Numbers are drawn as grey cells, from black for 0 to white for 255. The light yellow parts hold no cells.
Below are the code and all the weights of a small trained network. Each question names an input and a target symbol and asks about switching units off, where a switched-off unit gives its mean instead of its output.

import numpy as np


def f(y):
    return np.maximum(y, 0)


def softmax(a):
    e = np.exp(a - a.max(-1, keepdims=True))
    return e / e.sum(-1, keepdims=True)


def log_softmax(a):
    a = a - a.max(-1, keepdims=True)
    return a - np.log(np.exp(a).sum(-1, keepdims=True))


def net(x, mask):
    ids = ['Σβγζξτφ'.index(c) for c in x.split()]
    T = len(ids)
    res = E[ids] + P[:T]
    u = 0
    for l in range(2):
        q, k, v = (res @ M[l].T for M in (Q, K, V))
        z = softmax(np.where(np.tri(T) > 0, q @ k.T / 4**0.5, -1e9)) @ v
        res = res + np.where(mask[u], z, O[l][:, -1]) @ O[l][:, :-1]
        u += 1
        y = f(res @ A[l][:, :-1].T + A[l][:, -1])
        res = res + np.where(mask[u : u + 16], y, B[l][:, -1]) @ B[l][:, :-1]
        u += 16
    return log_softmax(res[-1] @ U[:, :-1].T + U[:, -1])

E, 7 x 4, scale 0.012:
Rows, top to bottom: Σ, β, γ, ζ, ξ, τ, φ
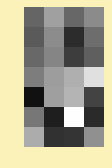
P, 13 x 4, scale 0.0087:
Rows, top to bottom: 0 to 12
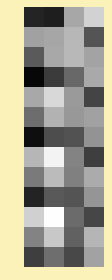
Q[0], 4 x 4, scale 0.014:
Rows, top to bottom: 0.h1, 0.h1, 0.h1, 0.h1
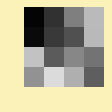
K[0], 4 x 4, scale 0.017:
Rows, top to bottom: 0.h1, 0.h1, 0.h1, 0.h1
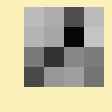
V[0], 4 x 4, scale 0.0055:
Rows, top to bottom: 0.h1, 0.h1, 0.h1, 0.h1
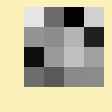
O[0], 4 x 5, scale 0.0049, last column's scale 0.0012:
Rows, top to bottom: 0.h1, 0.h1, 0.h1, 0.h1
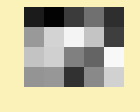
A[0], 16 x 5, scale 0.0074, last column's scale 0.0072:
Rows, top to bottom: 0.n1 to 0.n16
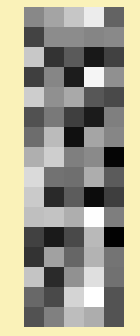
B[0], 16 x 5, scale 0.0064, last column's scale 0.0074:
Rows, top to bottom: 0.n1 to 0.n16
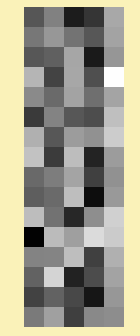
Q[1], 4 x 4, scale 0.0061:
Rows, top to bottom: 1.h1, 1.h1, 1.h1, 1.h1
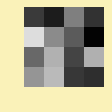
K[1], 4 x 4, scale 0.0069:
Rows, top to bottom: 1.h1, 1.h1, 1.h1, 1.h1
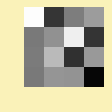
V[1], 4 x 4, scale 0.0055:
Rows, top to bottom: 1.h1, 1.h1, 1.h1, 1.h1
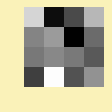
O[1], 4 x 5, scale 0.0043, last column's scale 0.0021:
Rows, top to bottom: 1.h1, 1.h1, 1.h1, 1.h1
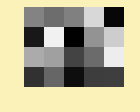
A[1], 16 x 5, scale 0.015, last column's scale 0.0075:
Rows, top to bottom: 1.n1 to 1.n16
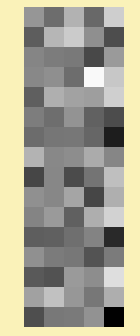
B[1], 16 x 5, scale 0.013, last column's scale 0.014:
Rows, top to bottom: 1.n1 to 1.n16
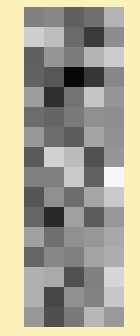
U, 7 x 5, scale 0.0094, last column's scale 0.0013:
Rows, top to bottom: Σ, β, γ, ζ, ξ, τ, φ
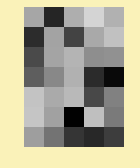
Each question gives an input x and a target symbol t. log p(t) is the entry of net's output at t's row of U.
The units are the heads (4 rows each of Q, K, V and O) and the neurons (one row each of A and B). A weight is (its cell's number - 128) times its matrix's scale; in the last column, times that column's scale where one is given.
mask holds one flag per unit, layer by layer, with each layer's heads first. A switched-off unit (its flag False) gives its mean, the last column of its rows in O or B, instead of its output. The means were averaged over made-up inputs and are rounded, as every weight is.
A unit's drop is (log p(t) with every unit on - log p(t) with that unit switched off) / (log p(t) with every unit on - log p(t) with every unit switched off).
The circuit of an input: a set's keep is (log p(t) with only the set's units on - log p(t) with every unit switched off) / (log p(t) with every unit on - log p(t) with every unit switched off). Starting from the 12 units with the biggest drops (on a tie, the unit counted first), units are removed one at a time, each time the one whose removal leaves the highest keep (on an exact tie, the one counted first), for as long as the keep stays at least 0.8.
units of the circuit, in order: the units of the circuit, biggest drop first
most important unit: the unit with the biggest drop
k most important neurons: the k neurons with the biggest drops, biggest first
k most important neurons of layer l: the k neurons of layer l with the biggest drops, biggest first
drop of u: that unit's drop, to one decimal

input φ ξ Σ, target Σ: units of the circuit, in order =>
1.n5
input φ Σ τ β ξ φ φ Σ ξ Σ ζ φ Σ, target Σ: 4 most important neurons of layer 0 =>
0.n12, 0.n11, 0.n8, 0.n1
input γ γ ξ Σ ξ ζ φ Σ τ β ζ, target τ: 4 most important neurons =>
0.n1, 1.n9, 0.n8, 1.n10
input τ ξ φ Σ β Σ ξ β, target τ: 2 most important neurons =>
1.n9, 0.n8
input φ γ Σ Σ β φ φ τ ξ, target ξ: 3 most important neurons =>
1.n2, 0.n4, 0.n11
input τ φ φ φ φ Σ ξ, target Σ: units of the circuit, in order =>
1.n5, 1.h1
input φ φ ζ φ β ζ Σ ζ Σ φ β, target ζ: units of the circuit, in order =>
1.n14, 1.h1, 1.n9
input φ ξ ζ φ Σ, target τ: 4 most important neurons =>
1.n9, 0.n1, 0.n8, 1.n10
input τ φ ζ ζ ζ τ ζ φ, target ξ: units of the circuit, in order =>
0.h1, 1.h1
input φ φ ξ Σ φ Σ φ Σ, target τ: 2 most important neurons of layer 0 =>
0.n8, 0.n11
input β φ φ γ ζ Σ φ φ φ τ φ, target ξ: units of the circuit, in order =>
0.h1, 1.n8
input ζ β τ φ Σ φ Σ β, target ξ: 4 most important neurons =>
1.n8, 1.n15, 0.n11, 0.n6
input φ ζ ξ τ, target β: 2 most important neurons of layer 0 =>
0.n10, 0.n3
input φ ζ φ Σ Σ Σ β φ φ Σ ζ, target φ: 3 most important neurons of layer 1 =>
1.n4, 1.n9, 1.n11
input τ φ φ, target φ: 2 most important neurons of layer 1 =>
1.n4, 1.n3
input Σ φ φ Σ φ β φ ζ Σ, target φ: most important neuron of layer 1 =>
1.n4
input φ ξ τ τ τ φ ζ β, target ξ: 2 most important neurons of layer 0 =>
0.n6, 0.n11
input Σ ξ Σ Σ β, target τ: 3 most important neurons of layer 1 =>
1.n9, 1.n10, 1.n15
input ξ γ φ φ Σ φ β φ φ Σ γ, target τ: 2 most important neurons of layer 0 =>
0.n8, 0.n12
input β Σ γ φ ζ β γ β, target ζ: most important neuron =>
0.n4
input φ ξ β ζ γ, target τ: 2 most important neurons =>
1.n9, 1.n10
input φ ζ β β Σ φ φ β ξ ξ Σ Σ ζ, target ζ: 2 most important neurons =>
1.n9, 1.n10
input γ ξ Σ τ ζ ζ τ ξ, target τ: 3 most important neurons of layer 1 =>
1.n9, 1.n10, 1.n2
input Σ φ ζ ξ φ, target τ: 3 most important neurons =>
1.n9, 1.n10, 1.n15
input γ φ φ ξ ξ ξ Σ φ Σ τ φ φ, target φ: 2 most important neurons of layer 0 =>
0.n12, 0.n8
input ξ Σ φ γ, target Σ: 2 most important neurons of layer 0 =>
0.n12, 0.n11
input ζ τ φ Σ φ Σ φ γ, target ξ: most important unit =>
0.h1
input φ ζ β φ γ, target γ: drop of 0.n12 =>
0.2
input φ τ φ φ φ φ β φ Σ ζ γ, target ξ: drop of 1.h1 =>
0.2
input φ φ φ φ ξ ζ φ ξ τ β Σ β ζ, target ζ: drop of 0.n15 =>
0.2
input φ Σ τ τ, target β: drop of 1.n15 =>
0.2
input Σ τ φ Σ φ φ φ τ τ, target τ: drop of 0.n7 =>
0.1
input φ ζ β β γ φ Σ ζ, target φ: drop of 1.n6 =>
0.0
